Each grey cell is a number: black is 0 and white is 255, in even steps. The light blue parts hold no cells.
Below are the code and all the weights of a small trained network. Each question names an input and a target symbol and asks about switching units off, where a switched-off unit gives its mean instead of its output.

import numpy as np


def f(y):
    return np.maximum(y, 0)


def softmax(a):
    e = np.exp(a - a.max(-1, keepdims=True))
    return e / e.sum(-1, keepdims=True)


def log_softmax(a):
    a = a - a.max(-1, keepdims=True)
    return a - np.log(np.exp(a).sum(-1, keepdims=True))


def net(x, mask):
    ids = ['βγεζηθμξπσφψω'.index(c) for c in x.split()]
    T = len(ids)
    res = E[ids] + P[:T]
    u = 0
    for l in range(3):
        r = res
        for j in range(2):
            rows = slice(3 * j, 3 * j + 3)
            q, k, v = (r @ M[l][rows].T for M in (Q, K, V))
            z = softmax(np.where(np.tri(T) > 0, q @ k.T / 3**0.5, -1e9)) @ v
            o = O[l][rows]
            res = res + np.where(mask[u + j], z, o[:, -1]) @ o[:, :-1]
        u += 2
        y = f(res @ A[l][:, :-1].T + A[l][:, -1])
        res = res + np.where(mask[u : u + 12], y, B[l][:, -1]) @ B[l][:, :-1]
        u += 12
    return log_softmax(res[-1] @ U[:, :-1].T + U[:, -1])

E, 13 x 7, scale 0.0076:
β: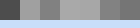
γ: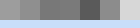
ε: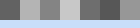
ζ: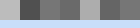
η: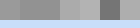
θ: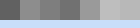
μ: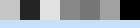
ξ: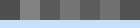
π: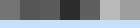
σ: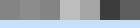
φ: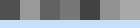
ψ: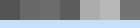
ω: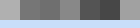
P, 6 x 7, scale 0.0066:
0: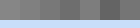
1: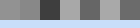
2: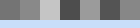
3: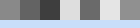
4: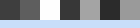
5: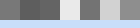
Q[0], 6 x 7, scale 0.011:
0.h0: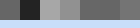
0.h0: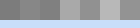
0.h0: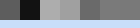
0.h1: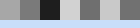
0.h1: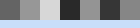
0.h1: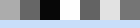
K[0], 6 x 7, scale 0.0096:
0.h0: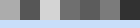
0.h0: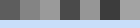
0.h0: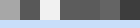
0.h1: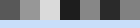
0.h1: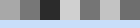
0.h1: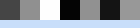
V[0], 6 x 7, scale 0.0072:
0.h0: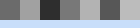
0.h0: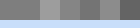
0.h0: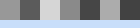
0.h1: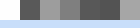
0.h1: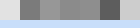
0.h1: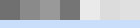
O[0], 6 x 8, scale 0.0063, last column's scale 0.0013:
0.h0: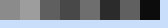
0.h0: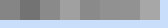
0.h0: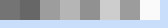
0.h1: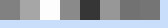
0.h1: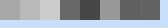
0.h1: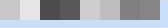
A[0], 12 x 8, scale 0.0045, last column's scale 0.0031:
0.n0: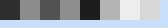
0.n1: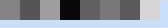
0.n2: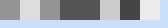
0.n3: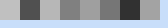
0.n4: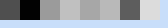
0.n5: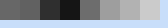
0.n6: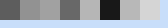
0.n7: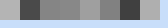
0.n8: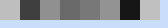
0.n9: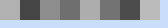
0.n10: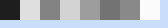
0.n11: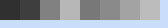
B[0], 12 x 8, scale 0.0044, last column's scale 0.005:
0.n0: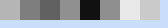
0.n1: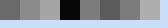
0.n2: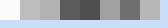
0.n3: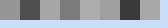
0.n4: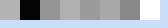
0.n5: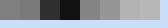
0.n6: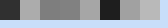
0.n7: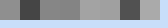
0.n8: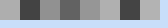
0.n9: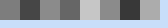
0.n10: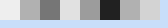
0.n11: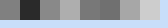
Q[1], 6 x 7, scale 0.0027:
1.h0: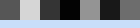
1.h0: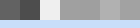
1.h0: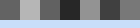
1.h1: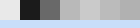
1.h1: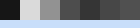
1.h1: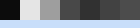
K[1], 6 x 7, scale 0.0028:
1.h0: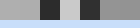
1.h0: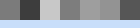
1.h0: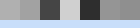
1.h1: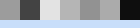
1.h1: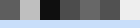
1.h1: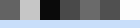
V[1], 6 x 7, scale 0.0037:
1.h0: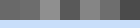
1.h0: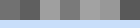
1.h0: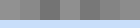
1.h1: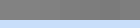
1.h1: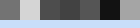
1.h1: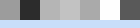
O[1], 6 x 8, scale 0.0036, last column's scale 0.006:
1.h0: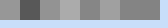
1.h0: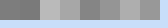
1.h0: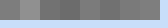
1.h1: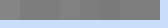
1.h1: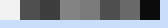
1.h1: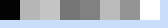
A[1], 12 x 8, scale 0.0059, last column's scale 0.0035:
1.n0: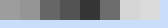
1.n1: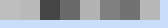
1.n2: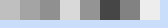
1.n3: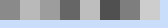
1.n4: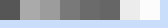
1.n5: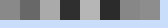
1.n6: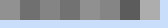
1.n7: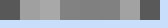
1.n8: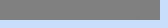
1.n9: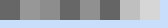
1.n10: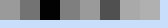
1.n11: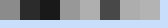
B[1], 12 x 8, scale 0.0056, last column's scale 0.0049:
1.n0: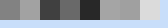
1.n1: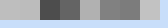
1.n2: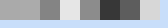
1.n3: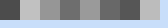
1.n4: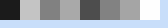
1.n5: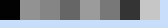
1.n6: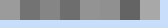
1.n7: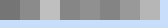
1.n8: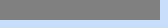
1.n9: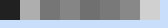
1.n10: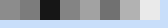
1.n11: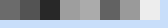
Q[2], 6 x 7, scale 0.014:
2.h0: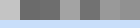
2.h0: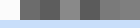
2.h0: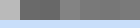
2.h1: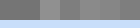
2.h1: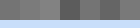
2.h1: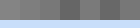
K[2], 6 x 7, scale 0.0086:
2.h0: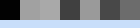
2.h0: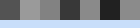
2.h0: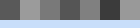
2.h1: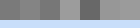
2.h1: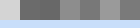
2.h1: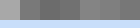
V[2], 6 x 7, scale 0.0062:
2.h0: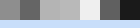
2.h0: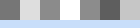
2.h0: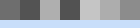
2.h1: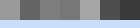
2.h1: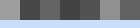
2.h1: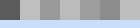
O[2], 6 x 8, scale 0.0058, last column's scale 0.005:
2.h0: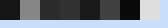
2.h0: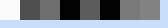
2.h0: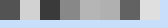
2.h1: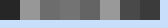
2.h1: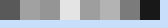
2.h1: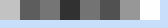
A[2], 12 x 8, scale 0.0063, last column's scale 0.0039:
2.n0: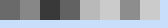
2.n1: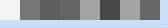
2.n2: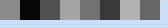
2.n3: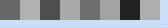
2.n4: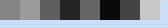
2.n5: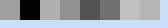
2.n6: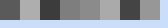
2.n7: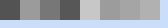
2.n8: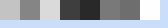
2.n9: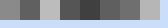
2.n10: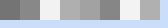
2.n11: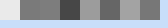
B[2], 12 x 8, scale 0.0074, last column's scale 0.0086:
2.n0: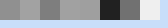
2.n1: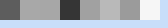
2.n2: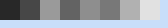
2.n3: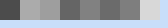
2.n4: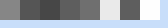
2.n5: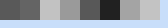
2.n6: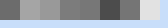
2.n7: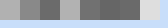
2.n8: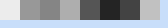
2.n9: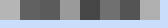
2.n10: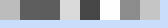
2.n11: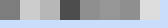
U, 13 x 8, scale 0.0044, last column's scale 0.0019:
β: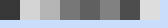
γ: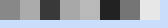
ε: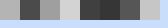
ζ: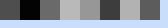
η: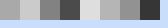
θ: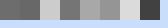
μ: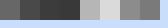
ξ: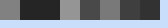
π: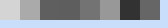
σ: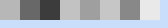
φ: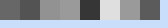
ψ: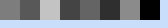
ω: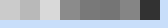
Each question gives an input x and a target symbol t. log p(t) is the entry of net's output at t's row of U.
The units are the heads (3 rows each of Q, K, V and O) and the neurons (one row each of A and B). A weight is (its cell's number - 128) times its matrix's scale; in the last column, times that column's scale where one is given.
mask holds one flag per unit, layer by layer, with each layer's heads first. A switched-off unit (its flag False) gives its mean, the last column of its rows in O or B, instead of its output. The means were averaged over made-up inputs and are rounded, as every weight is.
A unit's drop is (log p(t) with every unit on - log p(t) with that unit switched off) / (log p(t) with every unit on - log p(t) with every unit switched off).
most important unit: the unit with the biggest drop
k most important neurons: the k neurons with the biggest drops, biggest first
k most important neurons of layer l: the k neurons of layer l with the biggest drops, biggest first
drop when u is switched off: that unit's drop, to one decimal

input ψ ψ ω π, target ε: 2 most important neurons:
2.n8; 2.n5
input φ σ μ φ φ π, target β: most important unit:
1.h1
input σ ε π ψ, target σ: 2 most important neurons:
0.n1; 2.n10
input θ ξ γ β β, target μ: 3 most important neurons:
2.n4; 1.n2; 0.n10
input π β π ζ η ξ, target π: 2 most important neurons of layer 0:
0.n6; 0.n2
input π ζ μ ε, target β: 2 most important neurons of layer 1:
1.n0; 1.n10
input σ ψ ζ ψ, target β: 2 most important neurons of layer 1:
1.n5; 1.n4
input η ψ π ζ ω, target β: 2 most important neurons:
1.n4; 1.n5
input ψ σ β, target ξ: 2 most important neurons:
2.n4; 1.n2
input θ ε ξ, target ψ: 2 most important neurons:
2.n5; 2.n2
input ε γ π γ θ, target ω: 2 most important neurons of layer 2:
2.n8; 2.n11
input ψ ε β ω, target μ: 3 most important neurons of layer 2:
2.n4; 2.n1; 2.n2
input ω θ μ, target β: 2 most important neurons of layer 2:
2.n3; 2.n6
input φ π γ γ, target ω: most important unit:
0.h1
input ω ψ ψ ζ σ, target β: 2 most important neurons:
1.n4; 1.n5
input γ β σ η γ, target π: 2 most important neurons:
2.n4; 2.n8
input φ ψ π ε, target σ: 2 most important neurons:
2.n10; 0.n5
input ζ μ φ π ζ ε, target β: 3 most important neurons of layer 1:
1.n4; 1.n0; 1.n10
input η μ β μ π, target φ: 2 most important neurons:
2.n10; 1.n7
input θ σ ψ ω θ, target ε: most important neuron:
2.n8
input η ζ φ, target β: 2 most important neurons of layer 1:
1.n4; 1.n9
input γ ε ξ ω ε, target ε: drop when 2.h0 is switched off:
0.8
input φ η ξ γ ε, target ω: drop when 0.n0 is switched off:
0.2
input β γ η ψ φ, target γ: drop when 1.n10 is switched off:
0.1
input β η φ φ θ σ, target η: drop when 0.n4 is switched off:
0.0
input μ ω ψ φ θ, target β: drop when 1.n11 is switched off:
0.1
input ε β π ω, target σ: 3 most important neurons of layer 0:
0.n5; 0.n1; 0.n10
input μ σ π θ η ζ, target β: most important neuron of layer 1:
1.n10
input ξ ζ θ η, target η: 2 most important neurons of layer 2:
2.n1; 2.n11
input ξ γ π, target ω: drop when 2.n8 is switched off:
0.2
